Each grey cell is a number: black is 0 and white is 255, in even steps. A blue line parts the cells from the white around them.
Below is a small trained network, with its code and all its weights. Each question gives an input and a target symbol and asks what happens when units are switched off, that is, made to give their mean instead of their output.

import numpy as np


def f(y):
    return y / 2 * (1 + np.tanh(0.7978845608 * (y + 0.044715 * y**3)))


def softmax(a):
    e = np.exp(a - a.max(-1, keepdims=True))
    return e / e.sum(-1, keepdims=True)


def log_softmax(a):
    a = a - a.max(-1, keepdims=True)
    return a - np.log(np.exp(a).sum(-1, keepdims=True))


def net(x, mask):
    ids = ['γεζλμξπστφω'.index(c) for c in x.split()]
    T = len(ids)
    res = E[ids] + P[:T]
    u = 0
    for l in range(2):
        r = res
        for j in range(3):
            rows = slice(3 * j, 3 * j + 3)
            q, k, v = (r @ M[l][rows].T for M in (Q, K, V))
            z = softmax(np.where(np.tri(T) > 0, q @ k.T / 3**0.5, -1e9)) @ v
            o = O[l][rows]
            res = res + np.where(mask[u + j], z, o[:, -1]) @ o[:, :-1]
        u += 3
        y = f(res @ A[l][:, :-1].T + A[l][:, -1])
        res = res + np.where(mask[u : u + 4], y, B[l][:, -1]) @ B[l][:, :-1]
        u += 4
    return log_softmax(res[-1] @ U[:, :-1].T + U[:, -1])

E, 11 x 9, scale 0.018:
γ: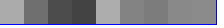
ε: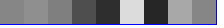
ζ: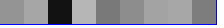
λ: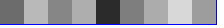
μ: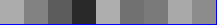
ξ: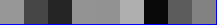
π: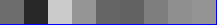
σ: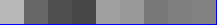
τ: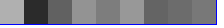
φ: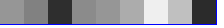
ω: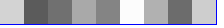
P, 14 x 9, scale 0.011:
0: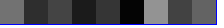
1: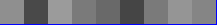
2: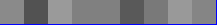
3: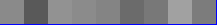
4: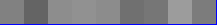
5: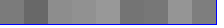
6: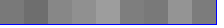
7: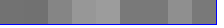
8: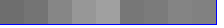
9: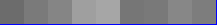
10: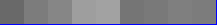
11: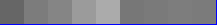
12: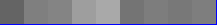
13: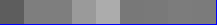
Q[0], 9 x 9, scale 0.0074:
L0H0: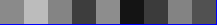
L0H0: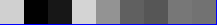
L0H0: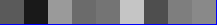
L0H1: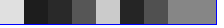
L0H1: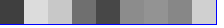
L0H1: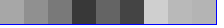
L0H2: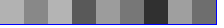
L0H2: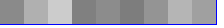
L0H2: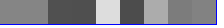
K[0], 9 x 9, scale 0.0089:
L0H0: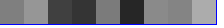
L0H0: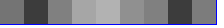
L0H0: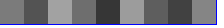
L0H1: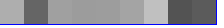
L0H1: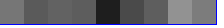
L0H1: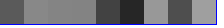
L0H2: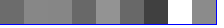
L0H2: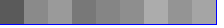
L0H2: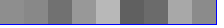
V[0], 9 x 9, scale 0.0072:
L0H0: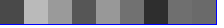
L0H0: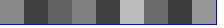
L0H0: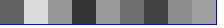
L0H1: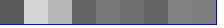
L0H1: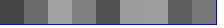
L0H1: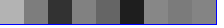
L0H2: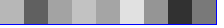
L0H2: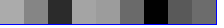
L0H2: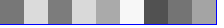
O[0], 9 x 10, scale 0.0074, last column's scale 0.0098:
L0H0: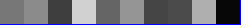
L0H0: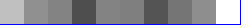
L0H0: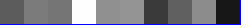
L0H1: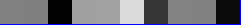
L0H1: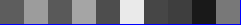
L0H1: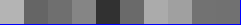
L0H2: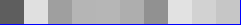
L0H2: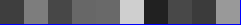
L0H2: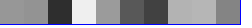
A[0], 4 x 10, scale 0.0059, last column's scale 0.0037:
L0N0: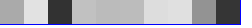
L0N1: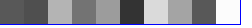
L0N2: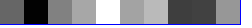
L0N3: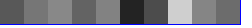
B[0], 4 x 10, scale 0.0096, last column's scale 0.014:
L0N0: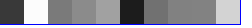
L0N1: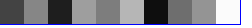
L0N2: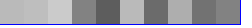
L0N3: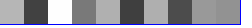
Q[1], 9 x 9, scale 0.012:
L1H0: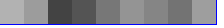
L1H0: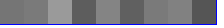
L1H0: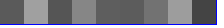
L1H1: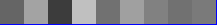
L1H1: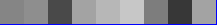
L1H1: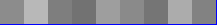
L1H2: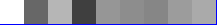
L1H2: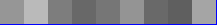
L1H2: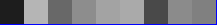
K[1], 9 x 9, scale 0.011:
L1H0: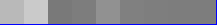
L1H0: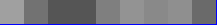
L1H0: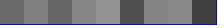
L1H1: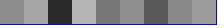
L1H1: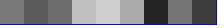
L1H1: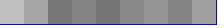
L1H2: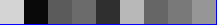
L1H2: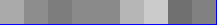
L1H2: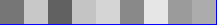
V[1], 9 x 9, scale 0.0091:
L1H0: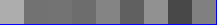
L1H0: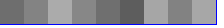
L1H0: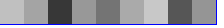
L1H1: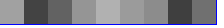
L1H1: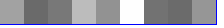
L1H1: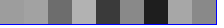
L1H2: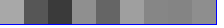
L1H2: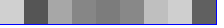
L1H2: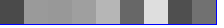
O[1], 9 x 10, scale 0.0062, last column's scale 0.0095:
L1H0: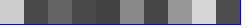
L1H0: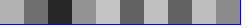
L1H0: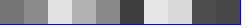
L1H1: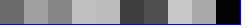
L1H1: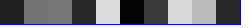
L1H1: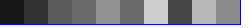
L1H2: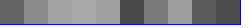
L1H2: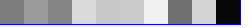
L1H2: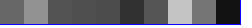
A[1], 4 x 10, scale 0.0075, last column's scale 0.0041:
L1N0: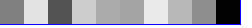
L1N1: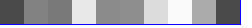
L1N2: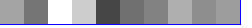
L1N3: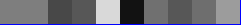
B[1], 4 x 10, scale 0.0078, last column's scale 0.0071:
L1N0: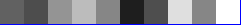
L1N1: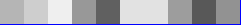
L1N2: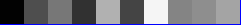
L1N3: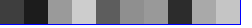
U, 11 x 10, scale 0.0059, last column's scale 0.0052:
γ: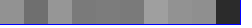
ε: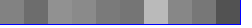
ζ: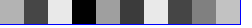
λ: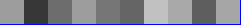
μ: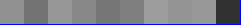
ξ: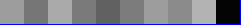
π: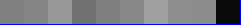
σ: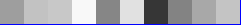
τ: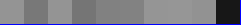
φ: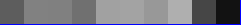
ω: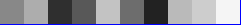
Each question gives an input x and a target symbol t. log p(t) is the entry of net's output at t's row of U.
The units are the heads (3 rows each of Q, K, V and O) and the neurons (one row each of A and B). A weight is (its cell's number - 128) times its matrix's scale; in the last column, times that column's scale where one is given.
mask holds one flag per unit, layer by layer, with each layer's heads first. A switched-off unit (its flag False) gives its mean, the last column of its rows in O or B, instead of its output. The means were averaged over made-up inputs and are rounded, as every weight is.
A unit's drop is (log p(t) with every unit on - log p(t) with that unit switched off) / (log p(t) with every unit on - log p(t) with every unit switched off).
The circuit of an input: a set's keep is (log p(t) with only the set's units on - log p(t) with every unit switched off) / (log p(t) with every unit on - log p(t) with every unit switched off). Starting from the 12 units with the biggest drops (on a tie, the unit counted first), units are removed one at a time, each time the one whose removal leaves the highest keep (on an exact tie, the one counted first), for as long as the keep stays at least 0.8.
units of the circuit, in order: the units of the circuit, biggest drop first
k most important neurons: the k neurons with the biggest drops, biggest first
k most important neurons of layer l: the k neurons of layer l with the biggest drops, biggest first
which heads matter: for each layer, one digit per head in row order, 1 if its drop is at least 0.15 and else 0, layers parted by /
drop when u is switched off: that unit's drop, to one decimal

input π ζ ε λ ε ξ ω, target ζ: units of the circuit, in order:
(L0N1 L0H2 L1H2)
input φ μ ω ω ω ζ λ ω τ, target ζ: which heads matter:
011 / 101
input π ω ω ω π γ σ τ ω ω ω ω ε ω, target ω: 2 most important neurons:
(L0N0 L1N0)
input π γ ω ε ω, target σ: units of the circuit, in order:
(L1H2 L0N0 L0H2)
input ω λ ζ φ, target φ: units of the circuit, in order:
(L0N1 L1H0 L0H0)
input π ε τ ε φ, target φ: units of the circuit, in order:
(L0N1 L1H0 L0H2 L0H0)
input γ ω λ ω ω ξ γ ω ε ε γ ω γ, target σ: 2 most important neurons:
(L0N0 L1N2)
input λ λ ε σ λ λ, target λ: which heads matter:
110 / 000
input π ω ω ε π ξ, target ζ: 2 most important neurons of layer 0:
(L0N1 L0N0)
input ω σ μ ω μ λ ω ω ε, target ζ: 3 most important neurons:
(L0N1 L0N0 L1N2)
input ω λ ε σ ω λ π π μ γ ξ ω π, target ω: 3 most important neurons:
(L0N1 L1N3 L1N1)
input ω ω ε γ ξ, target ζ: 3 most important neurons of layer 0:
(L0N1 L0N3 L0N0)
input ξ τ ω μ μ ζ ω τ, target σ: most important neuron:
(L0N1)
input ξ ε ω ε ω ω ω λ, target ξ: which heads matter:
011 / 111
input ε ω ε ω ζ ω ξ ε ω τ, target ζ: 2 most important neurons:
(L0N0 L0N3)
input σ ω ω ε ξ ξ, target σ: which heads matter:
111 / 001
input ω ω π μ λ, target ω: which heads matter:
000 / 001
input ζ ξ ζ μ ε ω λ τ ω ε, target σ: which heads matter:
110 / 001
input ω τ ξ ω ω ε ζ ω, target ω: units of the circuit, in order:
(L0H2 L0N0 L1H2)
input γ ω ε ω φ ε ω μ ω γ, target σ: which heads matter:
110 / 011
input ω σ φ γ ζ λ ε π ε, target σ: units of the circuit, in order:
(L0N1 L0H0 L0N0 L1H2)
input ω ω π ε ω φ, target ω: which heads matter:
000 / 000
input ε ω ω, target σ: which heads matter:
001 / 001
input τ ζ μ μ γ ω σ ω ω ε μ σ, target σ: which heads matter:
010 / 011
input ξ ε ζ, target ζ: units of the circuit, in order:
(L0H2 L0N1)
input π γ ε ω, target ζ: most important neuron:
(L0N0)
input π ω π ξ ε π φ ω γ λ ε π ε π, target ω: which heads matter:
100 / 101
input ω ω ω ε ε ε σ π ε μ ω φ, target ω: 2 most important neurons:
(L0N3 L0N0)
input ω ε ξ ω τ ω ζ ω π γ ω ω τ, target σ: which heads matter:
001 / 001
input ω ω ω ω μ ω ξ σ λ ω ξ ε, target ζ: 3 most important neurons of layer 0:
(L0N1 L0N3 L0N0)
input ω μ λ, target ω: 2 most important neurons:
(L0N3 L0N0)
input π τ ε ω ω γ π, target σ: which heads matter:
000 / 101
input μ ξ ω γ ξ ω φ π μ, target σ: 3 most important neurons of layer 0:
(L0N3 L0N0 L0N2)
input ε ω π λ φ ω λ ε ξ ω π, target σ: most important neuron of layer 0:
(L0N1)
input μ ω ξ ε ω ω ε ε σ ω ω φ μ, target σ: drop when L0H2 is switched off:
0.1
